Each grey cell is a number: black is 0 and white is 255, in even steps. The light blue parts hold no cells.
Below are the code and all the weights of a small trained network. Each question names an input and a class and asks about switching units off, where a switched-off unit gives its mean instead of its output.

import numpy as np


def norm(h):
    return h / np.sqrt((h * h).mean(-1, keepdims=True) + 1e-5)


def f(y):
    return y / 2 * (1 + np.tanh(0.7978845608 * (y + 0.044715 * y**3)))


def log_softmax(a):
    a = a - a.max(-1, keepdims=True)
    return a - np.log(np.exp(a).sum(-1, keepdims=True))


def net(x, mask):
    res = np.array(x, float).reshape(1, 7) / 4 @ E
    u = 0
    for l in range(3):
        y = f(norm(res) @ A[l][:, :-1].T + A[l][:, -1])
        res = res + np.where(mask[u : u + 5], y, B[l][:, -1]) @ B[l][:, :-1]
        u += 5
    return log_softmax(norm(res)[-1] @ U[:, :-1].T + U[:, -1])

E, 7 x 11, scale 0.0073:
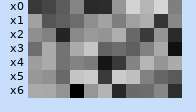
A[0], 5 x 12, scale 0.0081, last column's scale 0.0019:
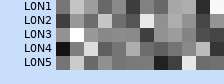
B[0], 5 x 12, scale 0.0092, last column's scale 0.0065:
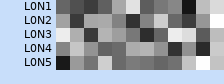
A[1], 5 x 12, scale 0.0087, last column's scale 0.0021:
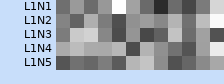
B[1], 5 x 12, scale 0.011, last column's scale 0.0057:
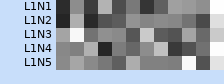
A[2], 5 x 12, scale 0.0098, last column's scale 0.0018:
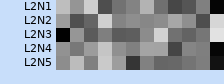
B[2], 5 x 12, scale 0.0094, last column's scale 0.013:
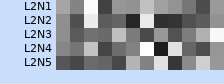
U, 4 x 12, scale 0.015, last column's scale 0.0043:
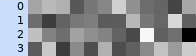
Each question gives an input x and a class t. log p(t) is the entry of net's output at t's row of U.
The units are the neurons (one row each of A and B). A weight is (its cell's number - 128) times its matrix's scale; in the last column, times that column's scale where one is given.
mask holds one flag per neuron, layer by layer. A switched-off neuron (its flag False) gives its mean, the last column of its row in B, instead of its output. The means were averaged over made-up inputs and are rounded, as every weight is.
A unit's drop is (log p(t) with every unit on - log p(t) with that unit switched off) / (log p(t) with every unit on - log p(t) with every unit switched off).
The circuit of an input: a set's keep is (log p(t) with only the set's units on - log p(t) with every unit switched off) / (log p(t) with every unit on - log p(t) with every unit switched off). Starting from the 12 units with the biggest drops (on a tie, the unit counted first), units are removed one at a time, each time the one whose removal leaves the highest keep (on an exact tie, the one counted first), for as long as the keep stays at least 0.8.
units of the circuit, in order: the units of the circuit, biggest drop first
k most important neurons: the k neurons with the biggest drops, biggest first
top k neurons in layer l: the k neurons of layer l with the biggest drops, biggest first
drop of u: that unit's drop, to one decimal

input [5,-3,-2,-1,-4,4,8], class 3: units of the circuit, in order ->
(L1N4)
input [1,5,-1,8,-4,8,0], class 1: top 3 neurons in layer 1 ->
(L1N1; L1N5; L1N3)
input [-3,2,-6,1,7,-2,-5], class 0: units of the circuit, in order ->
(L1N3; L1N1)
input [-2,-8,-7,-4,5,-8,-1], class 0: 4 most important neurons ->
(L0N4; L1N1; L2N1; L1N3)
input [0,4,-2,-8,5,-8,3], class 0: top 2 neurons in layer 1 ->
(L1N1; L1N3)
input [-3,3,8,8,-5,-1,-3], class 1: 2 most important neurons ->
(L1N1; L0N2)
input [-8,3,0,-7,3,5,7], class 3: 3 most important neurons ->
(L1N1; L0N2; L0N3)
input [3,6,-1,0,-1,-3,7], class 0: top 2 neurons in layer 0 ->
(L0N1; L0N5)
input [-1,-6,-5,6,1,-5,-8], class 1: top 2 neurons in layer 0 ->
(L0N5; L0N2)
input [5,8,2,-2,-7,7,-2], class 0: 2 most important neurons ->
(L1N1; L2N4)
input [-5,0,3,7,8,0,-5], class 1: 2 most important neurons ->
(L1N5; L2N5)
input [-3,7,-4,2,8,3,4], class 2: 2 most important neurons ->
(L0N3; L0N5)
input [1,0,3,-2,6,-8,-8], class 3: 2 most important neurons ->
(L0N2; L1N4)
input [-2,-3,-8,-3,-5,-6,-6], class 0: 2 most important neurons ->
(L0N4; L1N1)
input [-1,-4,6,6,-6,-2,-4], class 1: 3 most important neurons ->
(L0N2; L0N5; L0N4)
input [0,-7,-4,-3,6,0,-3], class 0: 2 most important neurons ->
(L1N3; L1N1)
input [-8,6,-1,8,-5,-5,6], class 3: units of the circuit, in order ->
(L1N1)
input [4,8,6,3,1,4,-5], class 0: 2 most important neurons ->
(L1N1; L2N4)
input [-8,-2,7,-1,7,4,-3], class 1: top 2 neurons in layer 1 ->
(L1N4; L1N5)
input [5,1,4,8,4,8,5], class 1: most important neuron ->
(L0N2)
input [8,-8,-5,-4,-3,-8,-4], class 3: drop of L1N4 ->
0.1
